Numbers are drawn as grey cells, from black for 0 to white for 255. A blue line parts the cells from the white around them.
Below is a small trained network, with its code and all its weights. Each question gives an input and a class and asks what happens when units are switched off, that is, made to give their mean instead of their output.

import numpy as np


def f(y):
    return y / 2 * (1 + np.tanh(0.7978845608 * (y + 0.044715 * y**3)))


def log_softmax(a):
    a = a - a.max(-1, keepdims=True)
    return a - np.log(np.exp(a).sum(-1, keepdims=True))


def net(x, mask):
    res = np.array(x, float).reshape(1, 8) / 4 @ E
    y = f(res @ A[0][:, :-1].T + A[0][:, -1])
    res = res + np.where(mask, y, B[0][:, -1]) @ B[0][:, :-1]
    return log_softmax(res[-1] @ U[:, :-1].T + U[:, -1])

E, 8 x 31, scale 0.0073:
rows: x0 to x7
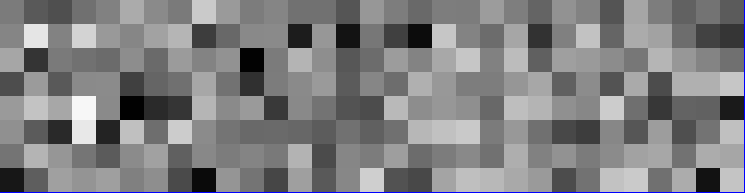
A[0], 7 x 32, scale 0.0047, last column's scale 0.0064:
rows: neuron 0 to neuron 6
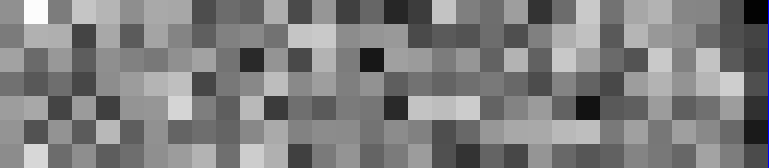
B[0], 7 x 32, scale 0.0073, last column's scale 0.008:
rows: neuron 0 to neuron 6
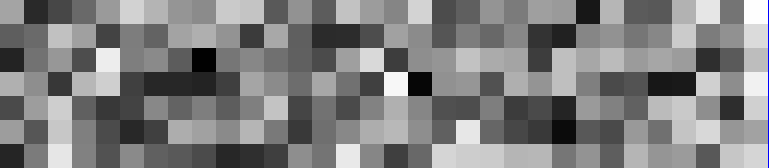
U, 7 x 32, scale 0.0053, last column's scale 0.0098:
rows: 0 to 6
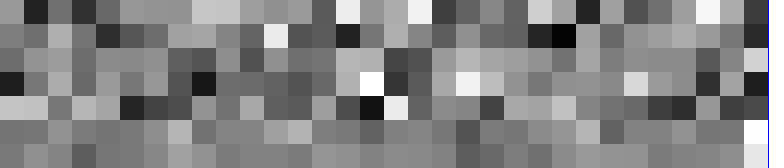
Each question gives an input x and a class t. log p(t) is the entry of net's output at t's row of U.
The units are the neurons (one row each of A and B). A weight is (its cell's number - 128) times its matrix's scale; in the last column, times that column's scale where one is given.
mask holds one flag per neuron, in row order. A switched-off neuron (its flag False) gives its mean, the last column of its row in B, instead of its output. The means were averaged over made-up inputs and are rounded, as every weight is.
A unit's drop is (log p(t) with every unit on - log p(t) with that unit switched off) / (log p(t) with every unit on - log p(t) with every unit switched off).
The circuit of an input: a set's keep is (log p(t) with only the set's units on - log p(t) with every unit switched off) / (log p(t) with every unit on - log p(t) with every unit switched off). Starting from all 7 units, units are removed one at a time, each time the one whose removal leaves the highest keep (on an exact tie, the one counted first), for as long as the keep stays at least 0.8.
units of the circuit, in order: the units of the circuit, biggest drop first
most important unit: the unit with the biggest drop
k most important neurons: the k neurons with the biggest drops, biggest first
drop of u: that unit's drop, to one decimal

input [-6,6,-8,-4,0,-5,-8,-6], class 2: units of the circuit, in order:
(neuron 6)
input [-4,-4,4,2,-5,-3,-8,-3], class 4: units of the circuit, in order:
(neuron 3; neuron 0)
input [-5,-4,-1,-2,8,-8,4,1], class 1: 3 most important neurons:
(neuron 1; neuron 3; neuron 5)
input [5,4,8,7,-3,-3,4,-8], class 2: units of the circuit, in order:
(neuron 2; neuron 6)
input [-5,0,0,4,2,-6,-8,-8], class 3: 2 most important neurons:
(neuron 2; neuron 6)
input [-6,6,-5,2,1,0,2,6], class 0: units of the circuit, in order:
(neuron 0; neuron 6)
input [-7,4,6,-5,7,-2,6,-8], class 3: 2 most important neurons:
(neuron 2; neuron 3)
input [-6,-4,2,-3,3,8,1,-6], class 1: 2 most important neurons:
(neuron 4; neuron 0)
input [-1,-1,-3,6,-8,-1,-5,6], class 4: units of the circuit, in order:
(neuron 3; neuron 6)
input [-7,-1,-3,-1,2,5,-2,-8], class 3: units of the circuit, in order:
(neuron 6; neuron 2)
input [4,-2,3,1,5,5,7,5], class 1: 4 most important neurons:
(neuron 3; neuron 6; neuron 2; neuron 0)
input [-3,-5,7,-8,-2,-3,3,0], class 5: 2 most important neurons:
(neuron 0; neuron 6)
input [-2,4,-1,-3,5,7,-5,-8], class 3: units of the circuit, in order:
(neuron 2; neuron 6)
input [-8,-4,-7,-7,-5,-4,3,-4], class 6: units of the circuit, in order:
(neuron 0)
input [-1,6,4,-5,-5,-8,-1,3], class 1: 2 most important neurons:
(neuron 1; neuron 5)
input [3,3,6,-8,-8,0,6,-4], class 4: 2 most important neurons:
(neuron 3; neuron 6)
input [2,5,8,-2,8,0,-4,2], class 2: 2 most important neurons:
(neuron 3; neuron 2)
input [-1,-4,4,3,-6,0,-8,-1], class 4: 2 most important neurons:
(neuron 3; neuron 0)
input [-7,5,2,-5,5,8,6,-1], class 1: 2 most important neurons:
(neuron 4; neuron 3)
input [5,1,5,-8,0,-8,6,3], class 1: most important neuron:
(neuron 1)
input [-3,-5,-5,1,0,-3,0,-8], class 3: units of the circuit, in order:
(neuron 6; neuron 0)
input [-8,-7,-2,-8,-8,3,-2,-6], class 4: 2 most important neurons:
(neuron 3; neuron 0)
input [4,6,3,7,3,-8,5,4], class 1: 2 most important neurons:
(neuron 1; neuron 5)
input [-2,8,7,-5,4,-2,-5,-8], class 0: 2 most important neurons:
(neuron 0; neuron 6)
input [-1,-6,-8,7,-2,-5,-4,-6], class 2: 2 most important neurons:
(neuron 6; neuron 0)
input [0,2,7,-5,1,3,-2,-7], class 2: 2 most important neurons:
(neuron 2; neuron 6)
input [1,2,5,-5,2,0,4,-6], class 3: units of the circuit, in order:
(neuron 2)
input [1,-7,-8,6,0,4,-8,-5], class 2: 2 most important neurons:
(neuron 6; neuron 0)
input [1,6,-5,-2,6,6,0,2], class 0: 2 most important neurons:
(neuron 0; neuron 3)
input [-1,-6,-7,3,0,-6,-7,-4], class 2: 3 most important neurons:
(neuron 6; neuron 0; neuron 4)
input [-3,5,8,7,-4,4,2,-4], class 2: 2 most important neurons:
(neuron 2; neuron 6)
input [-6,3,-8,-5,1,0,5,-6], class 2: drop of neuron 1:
0.0
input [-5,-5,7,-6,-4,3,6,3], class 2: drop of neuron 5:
0.2
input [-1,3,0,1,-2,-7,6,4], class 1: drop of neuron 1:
0.5
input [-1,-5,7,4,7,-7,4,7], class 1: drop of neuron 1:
0.1
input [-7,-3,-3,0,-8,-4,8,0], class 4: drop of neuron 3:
0.7
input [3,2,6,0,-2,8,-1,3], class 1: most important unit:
neuron 4
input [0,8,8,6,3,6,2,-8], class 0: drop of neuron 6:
0.2
